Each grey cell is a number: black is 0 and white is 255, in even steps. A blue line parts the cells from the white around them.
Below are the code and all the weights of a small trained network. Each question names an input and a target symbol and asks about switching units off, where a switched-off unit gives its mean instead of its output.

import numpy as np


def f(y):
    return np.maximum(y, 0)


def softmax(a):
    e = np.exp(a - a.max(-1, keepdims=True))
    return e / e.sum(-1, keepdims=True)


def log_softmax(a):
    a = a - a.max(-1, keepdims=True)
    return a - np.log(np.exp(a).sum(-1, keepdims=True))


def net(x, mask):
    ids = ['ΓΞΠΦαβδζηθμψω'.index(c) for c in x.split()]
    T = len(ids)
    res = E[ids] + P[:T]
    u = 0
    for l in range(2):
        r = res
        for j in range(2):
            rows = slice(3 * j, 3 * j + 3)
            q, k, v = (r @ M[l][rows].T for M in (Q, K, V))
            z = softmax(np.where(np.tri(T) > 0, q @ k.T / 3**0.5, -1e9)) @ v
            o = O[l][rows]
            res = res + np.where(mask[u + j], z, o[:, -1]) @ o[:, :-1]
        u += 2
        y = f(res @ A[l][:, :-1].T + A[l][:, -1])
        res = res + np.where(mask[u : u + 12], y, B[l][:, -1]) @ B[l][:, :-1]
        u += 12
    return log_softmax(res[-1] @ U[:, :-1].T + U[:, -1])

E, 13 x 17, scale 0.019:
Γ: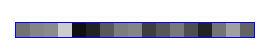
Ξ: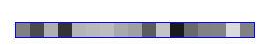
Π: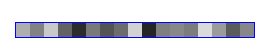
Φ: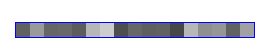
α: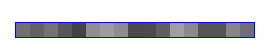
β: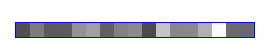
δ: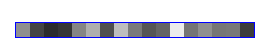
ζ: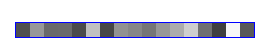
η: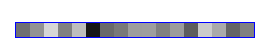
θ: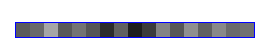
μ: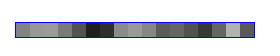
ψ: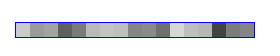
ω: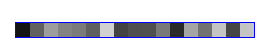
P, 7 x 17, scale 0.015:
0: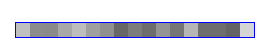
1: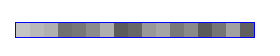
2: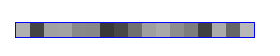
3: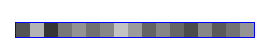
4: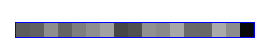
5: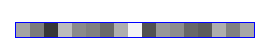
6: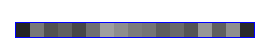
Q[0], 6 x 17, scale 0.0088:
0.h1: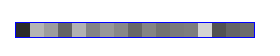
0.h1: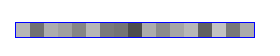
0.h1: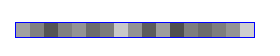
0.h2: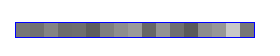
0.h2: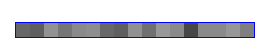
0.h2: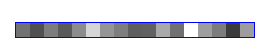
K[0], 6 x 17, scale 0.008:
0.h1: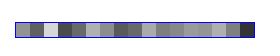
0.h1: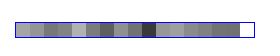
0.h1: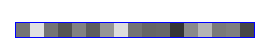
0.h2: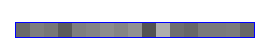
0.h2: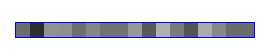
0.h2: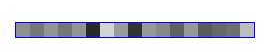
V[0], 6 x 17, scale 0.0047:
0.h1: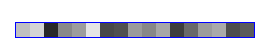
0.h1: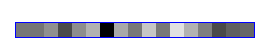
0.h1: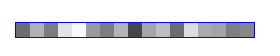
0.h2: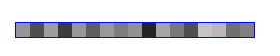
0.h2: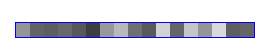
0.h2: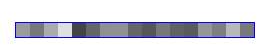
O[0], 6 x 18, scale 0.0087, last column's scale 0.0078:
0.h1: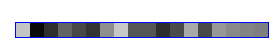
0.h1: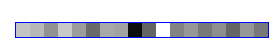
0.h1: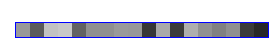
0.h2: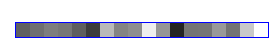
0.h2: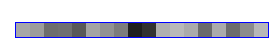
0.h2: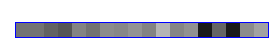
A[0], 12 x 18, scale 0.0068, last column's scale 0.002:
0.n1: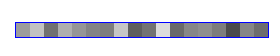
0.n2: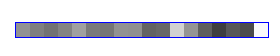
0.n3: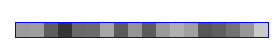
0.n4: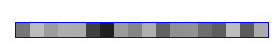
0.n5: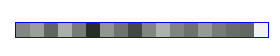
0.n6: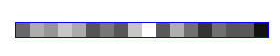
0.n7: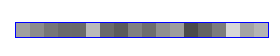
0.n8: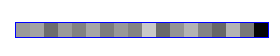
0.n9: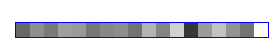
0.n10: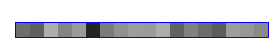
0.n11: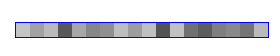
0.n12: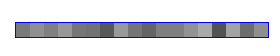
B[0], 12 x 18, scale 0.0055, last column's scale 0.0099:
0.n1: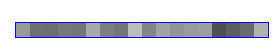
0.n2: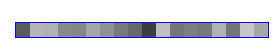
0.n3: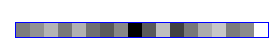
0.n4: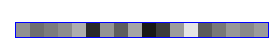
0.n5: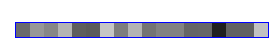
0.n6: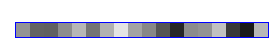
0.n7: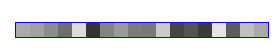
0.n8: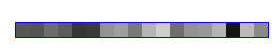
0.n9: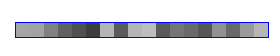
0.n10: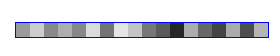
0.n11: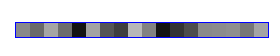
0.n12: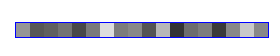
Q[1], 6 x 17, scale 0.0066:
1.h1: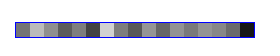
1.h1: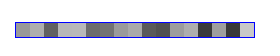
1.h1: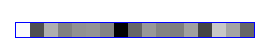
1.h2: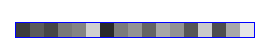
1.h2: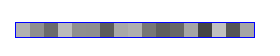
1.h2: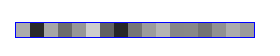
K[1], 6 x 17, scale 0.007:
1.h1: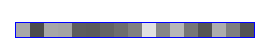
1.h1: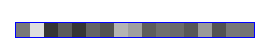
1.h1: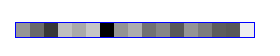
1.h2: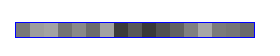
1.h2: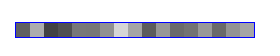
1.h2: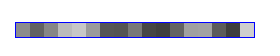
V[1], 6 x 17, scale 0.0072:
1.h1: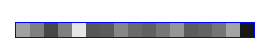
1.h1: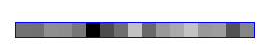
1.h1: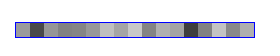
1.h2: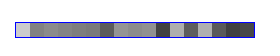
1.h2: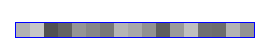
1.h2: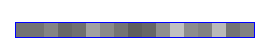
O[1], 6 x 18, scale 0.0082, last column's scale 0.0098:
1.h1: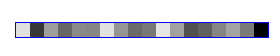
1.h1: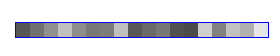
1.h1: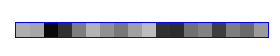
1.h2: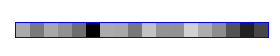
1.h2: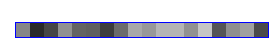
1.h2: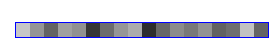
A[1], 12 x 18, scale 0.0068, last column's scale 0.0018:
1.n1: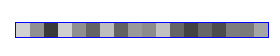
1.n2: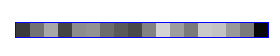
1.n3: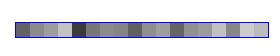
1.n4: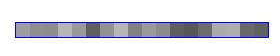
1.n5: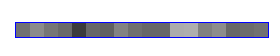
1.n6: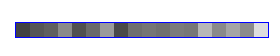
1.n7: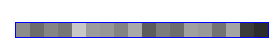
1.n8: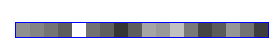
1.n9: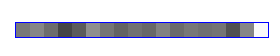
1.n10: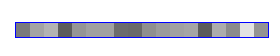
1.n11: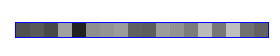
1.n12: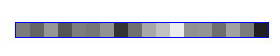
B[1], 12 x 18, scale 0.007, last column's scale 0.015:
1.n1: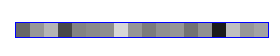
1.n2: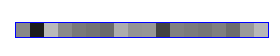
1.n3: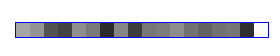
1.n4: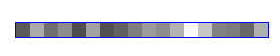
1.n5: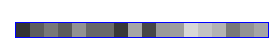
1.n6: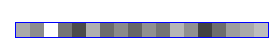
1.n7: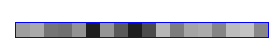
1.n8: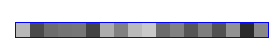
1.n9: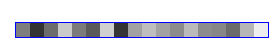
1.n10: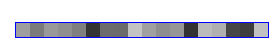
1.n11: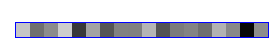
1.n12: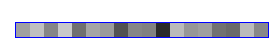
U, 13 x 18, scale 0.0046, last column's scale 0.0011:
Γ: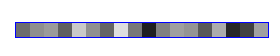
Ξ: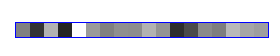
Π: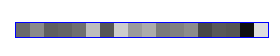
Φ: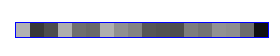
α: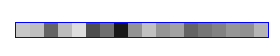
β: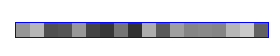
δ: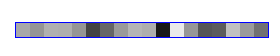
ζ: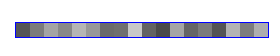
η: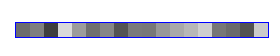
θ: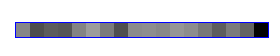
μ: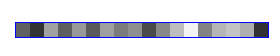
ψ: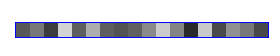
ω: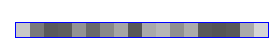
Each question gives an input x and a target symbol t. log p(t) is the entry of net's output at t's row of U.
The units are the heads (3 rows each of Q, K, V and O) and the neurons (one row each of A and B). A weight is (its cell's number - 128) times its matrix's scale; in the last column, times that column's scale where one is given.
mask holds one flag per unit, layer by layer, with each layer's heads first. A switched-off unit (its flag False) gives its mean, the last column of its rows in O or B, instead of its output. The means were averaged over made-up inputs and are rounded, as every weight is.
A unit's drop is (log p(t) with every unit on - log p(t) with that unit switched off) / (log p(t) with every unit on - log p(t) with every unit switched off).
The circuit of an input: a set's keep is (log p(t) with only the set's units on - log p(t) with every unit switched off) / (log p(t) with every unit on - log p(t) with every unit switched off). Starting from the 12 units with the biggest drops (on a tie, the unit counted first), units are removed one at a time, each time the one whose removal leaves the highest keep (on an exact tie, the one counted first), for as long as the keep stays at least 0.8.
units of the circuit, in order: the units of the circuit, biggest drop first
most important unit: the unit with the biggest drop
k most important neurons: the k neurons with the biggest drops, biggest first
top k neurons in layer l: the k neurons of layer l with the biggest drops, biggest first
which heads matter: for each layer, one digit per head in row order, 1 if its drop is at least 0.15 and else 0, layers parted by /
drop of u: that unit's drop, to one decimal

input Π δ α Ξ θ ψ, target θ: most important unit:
1.h1
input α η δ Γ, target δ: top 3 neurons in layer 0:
(0.n4 0.n3 0.n9)
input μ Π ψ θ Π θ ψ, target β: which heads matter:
10 / 10
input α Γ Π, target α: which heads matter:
00 / 11
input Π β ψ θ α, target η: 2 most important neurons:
(0.n11 1.n5)
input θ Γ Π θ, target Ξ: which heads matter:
10 / 10
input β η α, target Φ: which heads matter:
10 / 00
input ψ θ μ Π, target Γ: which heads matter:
00 / 10
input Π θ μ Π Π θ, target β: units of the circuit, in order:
(0.h1 1.h1)
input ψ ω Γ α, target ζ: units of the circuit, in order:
(0.h1 1.h2)
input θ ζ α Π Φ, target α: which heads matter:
10 / 00
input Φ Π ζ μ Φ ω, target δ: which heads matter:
00 / 11
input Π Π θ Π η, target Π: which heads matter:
01 / 00
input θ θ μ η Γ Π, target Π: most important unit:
1.h2
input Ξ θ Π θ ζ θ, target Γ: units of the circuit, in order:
(1.h1 1.n9)
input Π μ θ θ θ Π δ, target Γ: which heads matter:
00 / 11
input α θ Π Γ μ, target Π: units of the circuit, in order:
(0.n6 1.h2)
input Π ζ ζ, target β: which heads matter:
00 / 10
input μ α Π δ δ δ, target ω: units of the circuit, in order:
(1.h1 0.h1)
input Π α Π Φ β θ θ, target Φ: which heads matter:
10 / 00
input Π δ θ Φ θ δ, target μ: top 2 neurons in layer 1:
(1.n5 1.n3)
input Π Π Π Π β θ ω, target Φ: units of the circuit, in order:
(0.h1 1.h2)
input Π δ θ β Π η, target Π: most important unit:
0.n10
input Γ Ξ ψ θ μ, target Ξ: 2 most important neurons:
(0.n6 0.n7)
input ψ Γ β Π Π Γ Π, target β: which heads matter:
11 / 10
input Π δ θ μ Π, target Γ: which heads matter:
10 / 11
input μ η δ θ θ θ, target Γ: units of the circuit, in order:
(1.h1 1.n9 1.n3)
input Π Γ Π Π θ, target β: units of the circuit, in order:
(1.h1 0.h1)
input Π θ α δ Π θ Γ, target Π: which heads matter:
01 / 01
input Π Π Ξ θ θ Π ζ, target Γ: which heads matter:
00 / 11
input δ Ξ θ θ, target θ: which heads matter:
00 / 10
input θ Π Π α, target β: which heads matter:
10 / 10
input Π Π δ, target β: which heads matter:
00 / 10
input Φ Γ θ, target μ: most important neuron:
(1.n5)
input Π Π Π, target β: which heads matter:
00 / 10
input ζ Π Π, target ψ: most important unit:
1.h2
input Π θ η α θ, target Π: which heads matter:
10 / 11
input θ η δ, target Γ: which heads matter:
10 / 10
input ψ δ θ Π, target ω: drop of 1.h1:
0.3
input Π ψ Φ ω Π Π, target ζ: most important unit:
0.h1
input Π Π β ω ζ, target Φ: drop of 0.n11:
0.0
